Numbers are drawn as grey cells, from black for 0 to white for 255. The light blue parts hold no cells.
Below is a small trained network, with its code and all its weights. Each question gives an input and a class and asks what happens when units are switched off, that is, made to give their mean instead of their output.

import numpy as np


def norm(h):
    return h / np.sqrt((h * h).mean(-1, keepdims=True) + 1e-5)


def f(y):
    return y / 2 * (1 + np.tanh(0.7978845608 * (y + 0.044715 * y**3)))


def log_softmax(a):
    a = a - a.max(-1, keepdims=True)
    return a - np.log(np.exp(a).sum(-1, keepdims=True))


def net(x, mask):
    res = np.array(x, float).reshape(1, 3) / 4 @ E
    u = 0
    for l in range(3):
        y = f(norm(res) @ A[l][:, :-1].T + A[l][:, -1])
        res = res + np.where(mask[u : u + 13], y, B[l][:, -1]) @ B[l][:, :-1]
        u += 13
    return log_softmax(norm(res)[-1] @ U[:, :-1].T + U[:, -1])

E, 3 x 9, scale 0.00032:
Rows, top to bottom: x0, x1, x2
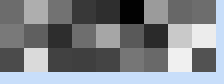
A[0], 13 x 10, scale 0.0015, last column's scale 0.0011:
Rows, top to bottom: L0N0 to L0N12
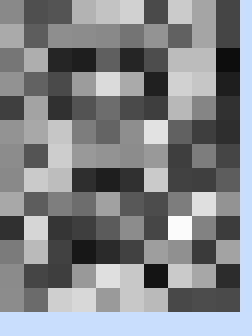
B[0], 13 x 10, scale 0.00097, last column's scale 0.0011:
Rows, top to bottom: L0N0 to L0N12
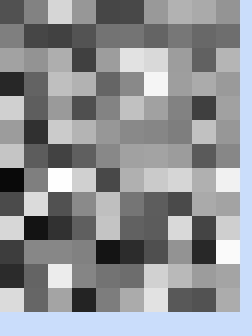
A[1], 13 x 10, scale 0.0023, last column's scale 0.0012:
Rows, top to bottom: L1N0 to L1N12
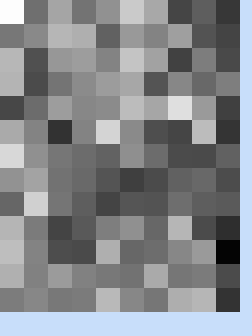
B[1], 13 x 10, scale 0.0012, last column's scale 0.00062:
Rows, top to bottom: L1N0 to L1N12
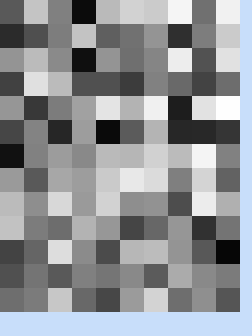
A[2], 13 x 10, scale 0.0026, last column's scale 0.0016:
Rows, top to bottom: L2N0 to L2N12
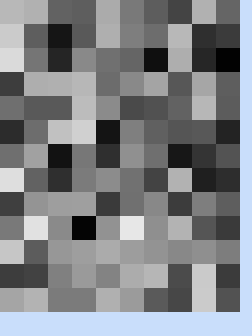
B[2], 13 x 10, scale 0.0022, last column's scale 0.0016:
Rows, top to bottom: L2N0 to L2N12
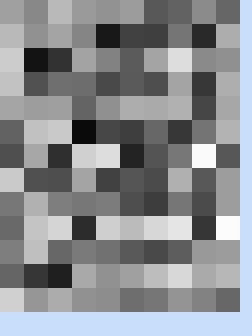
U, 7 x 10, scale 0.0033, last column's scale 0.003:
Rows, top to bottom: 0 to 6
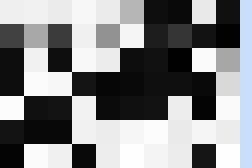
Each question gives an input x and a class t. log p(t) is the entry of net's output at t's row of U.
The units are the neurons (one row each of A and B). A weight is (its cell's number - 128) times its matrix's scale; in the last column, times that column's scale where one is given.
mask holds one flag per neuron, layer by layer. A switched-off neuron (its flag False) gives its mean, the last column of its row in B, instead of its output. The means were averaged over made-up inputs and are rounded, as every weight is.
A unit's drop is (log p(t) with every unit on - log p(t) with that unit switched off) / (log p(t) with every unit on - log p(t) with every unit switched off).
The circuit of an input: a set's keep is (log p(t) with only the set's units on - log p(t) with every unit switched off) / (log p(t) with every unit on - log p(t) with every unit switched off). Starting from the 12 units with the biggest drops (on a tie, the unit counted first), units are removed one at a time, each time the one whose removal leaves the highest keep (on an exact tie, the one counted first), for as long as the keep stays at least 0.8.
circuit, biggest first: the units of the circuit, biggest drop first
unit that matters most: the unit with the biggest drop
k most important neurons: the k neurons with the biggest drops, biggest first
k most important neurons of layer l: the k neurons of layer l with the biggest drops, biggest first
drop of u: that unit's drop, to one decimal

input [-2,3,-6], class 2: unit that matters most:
L0N7
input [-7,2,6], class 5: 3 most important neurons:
(L1N4; L0N11; L0N3)
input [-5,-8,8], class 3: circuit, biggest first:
(L0N2; L1N1; L2N5)
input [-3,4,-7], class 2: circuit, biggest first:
(L0N7; L1N5; L2N6)
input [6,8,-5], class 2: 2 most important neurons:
(L1N5; L2N6)
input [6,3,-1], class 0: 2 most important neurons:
(L1N8; L2N9)
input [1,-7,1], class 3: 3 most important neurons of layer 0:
(L0N7; L0N2; L0N4)
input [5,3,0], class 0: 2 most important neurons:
(L1N8; L1N7)
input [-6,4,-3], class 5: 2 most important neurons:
(L2N11; L2N9)
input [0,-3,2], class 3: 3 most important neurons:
(L0N7; L2N5; L2N9)
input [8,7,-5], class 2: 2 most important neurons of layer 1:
(L1N5; L1N4)
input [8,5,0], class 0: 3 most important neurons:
(L1N8; L1N7; L0N6)
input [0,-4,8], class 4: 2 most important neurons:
(L0N9; L2N2)
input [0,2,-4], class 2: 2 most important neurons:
(L2N6; L1N5)
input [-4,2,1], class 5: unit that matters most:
L1N4
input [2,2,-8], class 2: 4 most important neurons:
(L1N5; L2N6; L0N2; L0N4)
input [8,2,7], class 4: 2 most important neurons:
(L0N9; L1N0)
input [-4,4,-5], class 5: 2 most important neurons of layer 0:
(L0N3; L0N11)
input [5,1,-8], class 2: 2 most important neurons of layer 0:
(L0N2; L0N4)
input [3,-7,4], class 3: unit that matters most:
L2N5
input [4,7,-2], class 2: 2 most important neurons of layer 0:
(L0N7; L0N8)
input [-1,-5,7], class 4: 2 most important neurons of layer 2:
(L2N2; L2N9)
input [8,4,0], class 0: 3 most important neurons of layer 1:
(L1N8; L1N7; L1N0)
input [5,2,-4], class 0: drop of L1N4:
0.1
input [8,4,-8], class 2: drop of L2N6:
0.3
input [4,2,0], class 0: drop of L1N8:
0.9
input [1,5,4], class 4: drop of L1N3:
0.0
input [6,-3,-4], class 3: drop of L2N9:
0.1
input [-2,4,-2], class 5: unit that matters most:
L2N11
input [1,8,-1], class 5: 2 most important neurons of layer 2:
(L2N9; L2N11)
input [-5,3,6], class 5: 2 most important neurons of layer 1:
(L1N4; L1N2)
